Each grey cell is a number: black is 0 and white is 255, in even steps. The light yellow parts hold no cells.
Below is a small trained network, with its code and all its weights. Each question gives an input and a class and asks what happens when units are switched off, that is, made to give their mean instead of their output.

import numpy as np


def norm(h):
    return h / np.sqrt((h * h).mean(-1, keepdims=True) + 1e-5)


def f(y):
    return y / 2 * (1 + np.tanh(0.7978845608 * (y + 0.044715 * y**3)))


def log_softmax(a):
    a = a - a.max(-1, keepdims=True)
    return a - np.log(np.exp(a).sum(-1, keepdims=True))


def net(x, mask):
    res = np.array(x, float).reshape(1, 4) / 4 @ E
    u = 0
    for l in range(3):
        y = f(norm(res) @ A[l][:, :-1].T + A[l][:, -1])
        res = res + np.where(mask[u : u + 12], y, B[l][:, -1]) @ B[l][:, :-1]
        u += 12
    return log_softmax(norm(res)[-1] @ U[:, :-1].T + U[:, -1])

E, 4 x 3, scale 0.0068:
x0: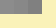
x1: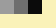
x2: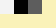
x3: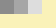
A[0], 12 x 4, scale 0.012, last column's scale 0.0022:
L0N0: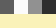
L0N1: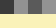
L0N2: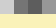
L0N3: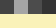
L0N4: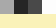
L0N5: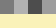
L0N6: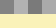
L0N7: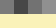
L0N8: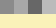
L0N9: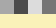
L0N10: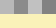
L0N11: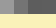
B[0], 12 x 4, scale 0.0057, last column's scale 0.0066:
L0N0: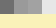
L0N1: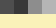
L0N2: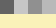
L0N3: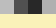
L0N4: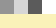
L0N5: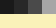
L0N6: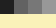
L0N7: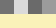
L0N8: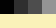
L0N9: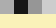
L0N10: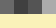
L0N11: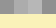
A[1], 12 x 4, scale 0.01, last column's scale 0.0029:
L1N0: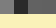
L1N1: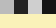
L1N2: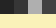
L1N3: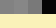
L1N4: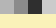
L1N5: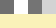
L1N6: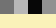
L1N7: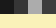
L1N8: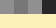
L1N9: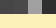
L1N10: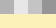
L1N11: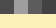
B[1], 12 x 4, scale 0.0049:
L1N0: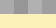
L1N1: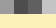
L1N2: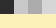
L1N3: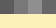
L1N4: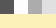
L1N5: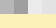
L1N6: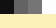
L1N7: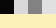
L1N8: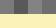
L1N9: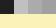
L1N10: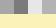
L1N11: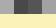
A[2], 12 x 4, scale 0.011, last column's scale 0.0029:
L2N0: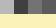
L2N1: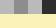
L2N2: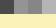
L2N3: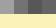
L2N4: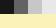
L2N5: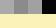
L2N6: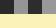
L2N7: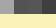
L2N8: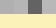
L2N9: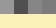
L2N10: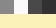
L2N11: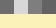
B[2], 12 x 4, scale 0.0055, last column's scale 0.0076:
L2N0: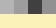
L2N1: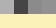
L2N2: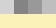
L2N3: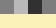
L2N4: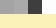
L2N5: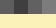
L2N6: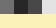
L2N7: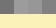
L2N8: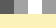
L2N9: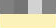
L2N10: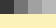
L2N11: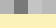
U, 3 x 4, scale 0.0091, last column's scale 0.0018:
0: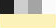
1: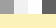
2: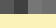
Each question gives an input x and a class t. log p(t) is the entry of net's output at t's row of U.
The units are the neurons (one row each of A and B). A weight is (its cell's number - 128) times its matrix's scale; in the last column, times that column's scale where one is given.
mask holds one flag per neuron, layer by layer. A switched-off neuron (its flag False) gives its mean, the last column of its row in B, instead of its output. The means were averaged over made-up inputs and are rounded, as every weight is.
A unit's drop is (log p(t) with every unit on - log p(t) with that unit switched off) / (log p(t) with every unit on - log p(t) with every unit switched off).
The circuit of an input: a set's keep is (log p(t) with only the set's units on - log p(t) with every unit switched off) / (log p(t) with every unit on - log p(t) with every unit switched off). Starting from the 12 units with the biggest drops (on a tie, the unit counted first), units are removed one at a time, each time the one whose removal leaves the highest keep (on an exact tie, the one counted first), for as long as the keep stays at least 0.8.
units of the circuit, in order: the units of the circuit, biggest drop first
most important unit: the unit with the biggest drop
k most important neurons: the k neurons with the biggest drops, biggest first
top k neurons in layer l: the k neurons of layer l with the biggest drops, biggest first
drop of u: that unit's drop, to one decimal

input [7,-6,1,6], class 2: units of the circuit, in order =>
[L0N9; L1N4; L0N10]
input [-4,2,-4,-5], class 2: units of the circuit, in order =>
[L0N3; L2N6]
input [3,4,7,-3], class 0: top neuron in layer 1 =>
[L1N6]
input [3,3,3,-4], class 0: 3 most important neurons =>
[L1N6; L2N10; L0N0]
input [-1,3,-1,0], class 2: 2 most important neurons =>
[L2N6; L0N3]
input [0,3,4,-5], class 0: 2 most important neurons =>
[L1N6; L2N10]
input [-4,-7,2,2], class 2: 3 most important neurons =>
[L0N9; L1N1; L1N4]
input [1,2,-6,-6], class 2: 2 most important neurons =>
[L0N3; L2N6]
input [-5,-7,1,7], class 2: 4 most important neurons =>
[L0N9; L1N4; L1N1; L0N2]
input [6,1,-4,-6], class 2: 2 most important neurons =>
[L0N3; L2N6]
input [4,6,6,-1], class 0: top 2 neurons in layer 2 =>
[L2N10; L2N2]
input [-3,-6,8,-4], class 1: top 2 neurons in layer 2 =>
[L2N6; L2N8]
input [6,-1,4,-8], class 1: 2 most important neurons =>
[L0N4; L1N5]
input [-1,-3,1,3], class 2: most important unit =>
L0N9
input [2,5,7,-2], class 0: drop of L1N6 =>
0.3
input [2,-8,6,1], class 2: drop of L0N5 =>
-0.1
